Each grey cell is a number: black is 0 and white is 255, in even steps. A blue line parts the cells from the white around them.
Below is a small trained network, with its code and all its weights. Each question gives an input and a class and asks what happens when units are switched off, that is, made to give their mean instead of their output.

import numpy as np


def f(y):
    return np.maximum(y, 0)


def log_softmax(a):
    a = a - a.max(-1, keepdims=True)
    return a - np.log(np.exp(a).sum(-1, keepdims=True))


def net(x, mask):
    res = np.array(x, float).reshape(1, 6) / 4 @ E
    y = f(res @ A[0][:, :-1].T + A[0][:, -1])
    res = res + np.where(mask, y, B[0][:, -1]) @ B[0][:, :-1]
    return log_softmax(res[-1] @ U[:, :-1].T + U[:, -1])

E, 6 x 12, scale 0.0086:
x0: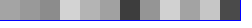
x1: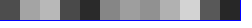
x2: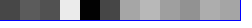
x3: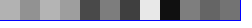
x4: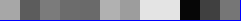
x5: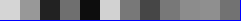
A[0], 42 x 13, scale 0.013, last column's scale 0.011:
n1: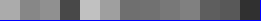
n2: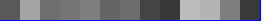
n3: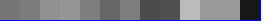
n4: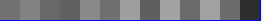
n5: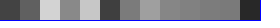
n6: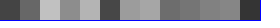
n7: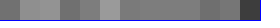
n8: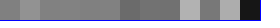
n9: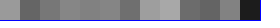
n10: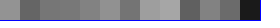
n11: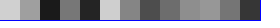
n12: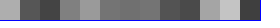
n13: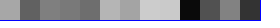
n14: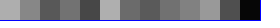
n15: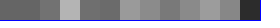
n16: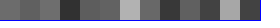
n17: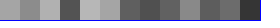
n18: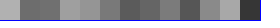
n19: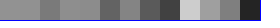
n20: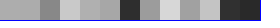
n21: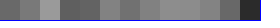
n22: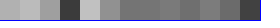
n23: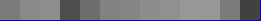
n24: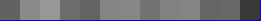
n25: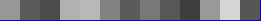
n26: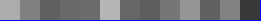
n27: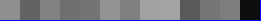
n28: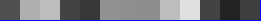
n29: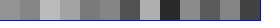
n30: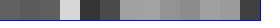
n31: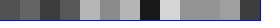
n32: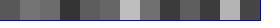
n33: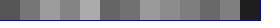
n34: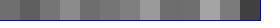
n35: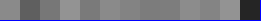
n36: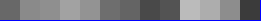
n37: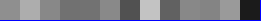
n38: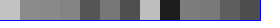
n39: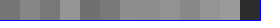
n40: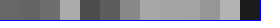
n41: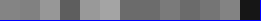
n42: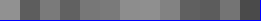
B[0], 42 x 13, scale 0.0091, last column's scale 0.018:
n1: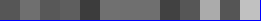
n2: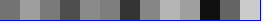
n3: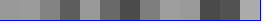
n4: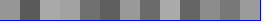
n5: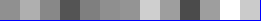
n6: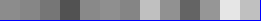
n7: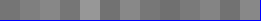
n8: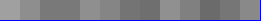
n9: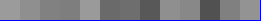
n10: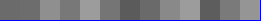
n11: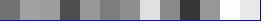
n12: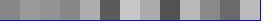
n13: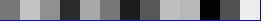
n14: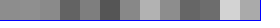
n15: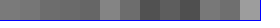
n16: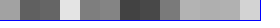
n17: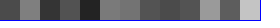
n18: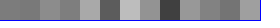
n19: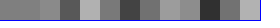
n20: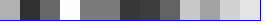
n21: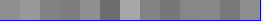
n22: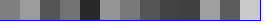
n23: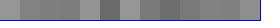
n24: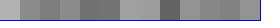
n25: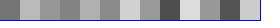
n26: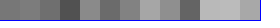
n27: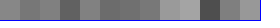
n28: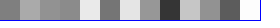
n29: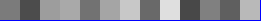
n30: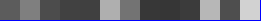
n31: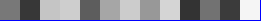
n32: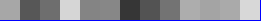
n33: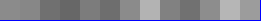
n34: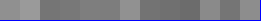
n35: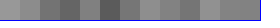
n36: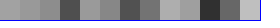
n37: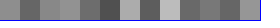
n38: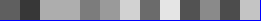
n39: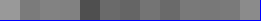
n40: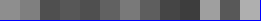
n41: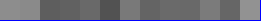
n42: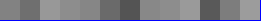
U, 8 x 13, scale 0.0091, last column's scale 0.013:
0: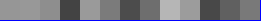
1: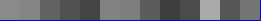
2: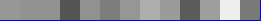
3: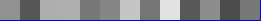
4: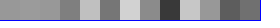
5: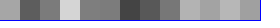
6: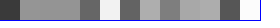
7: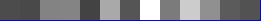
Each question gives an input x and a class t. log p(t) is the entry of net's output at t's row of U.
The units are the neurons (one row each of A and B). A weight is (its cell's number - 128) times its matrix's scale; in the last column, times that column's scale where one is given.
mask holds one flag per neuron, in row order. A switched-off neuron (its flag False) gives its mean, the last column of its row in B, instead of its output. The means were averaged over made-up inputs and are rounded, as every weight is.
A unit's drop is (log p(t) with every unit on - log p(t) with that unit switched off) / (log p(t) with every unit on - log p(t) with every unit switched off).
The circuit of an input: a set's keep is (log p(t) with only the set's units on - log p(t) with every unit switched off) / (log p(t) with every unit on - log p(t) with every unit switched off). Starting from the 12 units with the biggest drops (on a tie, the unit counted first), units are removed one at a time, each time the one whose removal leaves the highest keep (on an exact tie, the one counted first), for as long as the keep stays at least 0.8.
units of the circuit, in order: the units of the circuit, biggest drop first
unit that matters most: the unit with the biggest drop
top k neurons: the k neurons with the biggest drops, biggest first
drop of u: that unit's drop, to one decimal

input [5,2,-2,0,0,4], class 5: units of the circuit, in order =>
n20
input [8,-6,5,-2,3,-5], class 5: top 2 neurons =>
n20; n28
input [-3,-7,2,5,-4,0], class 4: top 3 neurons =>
n25; n31; n12
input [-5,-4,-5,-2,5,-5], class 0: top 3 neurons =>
n13; n20; n11
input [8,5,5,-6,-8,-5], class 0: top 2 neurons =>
n36; n2
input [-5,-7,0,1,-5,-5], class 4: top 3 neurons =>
n25; n12; n11
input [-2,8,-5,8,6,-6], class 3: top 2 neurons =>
n29; n38
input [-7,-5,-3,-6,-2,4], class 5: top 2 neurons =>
n16; n32
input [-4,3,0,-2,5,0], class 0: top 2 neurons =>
n13; n20
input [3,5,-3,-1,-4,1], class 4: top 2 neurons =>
n28; n13
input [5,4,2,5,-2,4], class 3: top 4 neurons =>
n38; n32; n16; n29
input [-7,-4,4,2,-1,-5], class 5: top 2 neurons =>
n32; n16
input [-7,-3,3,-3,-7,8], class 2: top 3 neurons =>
n11; n13; n20
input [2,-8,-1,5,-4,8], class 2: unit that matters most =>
n11
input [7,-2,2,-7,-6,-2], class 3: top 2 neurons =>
n31; n13
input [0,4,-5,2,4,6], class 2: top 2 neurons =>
n11; n30
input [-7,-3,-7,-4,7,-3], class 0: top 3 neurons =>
n13; n20; n30
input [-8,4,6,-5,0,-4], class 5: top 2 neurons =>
n32; n16
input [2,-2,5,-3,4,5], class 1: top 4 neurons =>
n30; n5; n40; n6
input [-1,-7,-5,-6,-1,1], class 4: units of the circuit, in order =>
n25
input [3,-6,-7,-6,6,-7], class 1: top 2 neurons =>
n22; n1
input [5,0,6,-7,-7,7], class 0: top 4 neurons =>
n2; n36; n19; n3
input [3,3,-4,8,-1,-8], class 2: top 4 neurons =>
n5; n6; n31; n33
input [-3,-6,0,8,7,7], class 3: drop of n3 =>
0.1
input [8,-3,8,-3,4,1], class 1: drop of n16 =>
0.2
